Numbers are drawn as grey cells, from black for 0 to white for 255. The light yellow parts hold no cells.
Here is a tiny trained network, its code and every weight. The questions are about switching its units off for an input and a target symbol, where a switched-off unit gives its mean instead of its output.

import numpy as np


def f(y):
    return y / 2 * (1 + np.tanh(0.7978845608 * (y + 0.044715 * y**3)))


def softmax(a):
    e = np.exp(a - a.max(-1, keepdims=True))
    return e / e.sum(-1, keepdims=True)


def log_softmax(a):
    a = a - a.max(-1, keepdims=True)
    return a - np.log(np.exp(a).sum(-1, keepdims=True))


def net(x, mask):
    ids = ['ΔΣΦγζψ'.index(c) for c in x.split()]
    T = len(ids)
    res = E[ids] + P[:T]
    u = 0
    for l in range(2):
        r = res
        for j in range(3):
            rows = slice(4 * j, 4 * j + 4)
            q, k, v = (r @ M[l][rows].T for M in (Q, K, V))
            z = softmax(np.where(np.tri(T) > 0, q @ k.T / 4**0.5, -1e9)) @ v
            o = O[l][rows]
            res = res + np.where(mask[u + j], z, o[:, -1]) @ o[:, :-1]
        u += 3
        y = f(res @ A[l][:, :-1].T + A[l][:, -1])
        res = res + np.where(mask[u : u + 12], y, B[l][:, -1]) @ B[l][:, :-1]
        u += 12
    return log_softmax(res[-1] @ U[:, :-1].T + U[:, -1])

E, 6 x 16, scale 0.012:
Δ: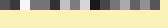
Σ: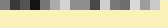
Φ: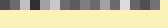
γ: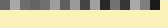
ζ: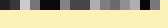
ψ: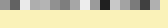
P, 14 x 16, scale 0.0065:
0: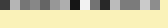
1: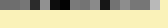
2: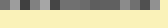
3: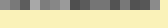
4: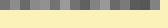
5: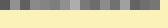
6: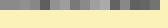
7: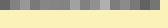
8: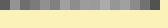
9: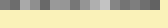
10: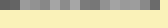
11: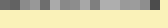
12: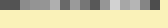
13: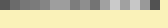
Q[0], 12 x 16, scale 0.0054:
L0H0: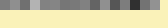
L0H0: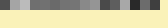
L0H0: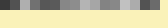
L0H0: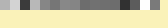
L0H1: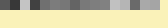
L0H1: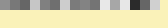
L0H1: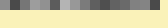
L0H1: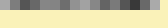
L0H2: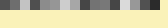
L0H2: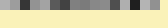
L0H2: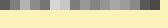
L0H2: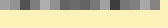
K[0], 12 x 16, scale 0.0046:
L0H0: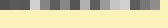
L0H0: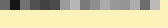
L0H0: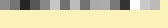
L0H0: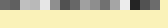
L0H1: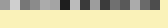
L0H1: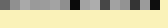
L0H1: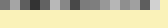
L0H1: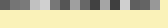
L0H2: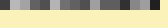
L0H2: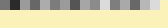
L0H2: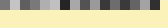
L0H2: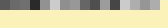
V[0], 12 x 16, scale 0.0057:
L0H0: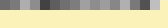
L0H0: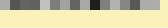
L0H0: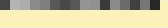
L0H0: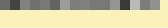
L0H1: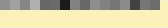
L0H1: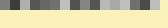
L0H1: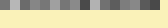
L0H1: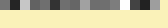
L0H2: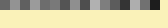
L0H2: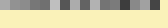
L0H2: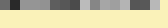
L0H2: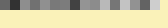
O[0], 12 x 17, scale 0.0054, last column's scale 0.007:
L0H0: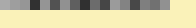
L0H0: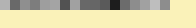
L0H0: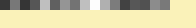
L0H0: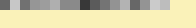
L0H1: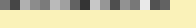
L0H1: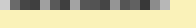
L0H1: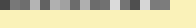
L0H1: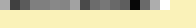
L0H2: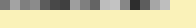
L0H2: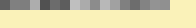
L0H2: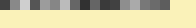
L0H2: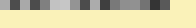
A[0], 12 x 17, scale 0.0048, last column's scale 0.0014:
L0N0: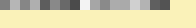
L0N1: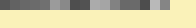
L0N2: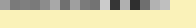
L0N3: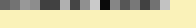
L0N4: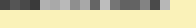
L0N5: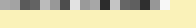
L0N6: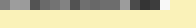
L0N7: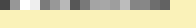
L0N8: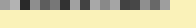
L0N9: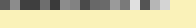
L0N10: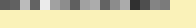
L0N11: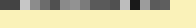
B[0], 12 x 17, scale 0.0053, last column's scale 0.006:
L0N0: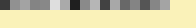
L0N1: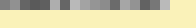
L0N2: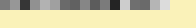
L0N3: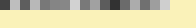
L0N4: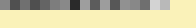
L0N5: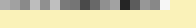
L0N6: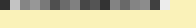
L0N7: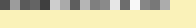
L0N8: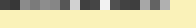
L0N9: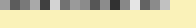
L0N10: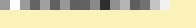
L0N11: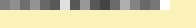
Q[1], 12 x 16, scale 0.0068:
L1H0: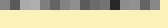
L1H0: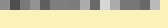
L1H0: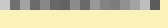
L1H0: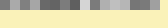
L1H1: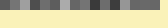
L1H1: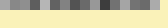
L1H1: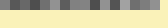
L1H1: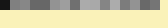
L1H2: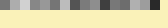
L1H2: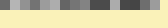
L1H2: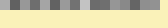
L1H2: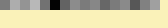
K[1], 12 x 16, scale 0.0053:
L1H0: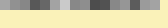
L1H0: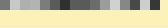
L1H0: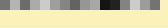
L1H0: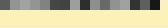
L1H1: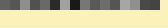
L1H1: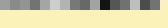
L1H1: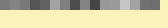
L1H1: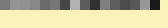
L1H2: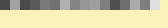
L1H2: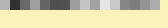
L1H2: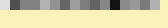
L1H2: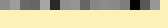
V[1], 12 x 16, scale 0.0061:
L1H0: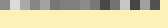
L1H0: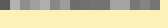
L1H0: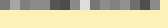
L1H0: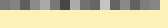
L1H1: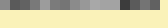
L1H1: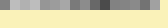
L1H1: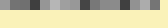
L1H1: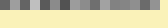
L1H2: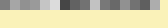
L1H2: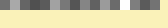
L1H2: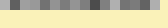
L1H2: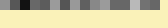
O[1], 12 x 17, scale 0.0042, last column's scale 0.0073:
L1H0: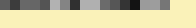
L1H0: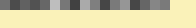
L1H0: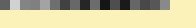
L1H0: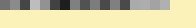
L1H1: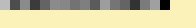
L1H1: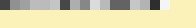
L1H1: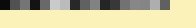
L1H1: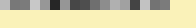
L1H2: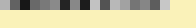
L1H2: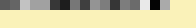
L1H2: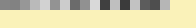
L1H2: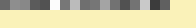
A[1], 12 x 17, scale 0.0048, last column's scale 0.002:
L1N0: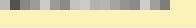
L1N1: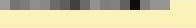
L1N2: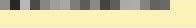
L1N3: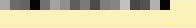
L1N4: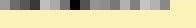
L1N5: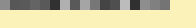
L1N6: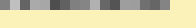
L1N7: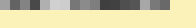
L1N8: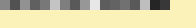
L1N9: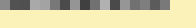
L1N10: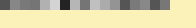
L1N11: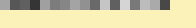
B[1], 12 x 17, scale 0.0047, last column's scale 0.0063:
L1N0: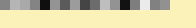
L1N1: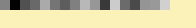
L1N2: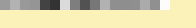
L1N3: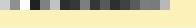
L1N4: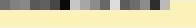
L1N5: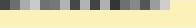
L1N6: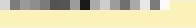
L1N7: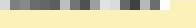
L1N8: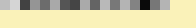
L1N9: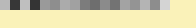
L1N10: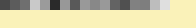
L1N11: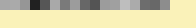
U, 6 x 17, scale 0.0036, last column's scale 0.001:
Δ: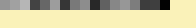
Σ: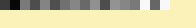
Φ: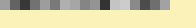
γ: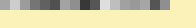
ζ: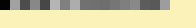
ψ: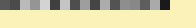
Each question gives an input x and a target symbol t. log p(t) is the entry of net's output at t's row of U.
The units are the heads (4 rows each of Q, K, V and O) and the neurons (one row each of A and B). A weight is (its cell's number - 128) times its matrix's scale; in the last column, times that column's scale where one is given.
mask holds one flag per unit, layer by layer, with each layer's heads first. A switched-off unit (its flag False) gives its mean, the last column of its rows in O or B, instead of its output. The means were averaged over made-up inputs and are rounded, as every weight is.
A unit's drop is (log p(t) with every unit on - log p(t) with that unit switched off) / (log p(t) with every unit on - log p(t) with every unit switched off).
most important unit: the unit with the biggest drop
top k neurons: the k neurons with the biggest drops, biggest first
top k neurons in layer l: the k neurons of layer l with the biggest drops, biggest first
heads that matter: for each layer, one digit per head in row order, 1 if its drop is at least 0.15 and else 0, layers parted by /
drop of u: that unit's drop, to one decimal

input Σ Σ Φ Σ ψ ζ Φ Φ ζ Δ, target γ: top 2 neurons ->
(L1N2; L0N9)
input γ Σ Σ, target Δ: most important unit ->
L0N0
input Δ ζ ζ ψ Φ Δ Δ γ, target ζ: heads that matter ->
001 / 011
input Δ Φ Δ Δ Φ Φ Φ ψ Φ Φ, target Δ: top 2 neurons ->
(L1N3; L1N8)
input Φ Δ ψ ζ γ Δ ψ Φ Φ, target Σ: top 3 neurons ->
(L0N3; L0N9; L1N1)
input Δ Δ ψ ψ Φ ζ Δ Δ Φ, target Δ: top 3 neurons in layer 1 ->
(L1N3; L1N4; L1N8)
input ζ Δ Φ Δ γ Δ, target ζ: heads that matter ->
111 / 010
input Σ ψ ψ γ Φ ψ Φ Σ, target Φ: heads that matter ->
101 / 111
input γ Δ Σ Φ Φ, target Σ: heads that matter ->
011 / 101
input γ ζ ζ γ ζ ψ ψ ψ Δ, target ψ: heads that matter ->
110 / 010
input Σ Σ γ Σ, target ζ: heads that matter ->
110 / 001
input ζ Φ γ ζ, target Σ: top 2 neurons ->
(L0N10; L0N6)
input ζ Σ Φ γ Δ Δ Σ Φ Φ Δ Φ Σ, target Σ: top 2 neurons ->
(L0N3; L1N8)
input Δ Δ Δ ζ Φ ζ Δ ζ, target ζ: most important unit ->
L0H2
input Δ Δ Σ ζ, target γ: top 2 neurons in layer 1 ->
(L1N6; L1N2)
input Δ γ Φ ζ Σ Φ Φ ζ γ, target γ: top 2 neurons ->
(L0N4; L0N9)
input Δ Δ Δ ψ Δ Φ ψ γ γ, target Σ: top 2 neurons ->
(L0N8; L1N1)
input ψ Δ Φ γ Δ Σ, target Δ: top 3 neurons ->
(L1N3; L0N4; L0N3)
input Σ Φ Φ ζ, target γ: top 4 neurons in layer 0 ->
(L0N9; L0N11; L0N6; L0N5)
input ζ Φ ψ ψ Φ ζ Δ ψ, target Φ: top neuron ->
(L0N6)
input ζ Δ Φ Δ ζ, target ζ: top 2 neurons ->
(L0N3; L0N6)
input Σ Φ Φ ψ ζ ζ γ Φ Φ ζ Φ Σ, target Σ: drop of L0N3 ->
0.3
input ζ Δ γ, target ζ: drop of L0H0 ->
0.2
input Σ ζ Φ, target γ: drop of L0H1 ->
0.1
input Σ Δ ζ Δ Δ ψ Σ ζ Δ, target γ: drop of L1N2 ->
0.3
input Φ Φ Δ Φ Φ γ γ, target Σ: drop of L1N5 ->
0.0
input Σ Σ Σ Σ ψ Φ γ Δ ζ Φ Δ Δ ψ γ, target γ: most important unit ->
L1H1
